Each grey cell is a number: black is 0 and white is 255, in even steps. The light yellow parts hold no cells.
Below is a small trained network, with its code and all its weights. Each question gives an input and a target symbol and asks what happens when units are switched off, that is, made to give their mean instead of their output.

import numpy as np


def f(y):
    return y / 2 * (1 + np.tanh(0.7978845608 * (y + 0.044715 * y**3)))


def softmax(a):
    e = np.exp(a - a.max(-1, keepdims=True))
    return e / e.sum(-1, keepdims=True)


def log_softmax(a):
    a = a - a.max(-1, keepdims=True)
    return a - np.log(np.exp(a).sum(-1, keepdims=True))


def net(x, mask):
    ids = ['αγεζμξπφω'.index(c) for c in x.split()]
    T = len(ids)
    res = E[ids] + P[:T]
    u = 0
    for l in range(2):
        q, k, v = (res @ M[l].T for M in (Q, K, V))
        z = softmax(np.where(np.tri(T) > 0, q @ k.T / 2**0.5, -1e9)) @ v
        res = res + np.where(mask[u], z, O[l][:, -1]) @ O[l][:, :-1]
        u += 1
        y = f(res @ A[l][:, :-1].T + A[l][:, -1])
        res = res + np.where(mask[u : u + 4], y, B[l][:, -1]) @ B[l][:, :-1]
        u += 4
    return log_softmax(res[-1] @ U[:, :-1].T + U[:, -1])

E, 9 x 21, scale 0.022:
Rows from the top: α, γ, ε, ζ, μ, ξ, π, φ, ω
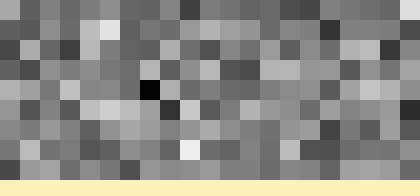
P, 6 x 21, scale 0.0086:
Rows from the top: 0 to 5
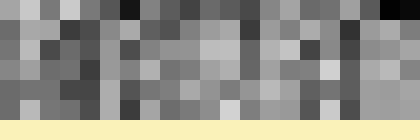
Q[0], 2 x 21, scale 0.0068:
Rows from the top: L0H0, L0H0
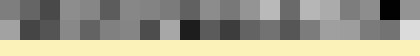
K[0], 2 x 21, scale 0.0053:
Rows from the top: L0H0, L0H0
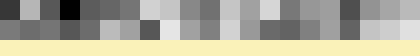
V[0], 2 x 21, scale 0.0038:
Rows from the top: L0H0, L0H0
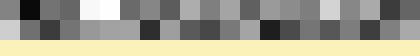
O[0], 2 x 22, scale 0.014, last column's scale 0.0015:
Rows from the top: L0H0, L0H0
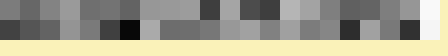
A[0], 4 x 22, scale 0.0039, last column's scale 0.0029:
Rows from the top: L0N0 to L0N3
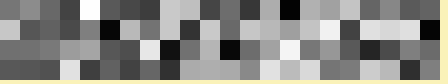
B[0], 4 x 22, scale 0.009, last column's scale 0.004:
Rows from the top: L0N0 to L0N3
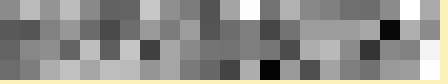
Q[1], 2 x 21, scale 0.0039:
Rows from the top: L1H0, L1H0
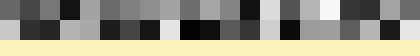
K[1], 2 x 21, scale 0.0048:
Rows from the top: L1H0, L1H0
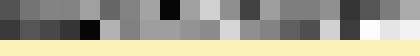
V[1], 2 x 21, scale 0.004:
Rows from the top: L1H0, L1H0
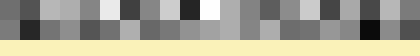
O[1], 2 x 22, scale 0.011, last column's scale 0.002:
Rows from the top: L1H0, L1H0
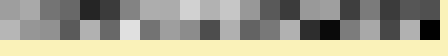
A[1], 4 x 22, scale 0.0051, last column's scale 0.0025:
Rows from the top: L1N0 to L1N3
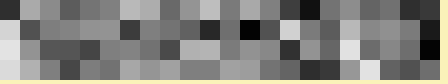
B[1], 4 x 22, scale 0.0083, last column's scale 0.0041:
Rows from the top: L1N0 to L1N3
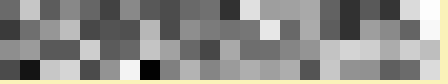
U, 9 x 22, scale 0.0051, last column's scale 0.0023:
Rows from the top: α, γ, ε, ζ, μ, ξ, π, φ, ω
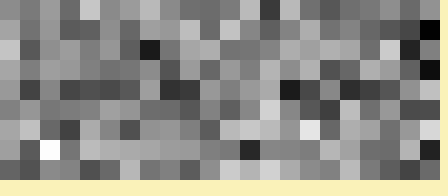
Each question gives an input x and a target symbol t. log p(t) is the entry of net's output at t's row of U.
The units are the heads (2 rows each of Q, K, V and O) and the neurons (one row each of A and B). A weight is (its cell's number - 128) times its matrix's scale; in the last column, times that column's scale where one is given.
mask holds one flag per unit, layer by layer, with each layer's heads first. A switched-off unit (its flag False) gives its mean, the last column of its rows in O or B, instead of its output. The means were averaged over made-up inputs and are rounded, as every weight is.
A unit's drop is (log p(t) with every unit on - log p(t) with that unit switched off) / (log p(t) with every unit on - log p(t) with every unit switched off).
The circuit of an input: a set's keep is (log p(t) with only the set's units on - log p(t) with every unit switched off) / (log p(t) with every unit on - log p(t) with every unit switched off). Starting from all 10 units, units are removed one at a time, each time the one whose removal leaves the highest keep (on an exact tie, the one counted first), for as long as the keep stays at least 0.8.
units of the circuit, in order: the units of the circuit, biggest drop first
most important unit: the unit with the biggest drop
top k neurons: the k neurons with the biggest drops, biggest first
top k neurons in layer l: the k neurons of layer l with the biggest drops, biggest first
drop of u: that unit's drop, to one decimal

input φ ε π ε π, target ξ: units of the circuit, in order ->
L1H0, L0H0
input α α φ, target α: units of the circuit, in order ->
L0H0, L0N3
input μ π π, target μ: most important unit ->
L1H0
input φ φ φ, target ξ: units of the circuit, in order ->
L1H0, L0H0
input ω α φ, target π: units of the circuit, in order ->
L0H0, L1N2, L1H0, L1N0
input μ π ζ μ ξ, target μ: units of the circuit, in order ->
L1N0, L1H0, L0H0
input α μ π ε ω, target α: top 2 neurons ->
L0N3, L0N2
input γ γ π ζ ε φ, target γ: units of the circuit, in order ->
L0H0, L1H0
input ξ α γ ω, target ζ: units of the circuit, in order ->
L1N1, L0H0, L1H0
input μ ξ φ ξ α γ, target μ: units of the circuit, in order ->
L1H0, L1N0, L0H0
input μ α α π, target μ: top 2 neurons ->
L1N0, L0N3
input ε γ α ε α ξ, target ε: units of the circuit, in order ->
L1H0, L0N0
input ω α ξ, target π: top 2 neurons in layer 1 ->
L1N2, L1N0
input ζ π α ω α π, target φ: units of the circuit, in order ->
L0H0
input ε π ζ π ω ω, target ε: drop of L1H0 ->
0.8
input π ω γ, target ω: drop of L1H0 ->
0.9
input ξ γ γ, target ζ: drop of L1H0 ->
0.3
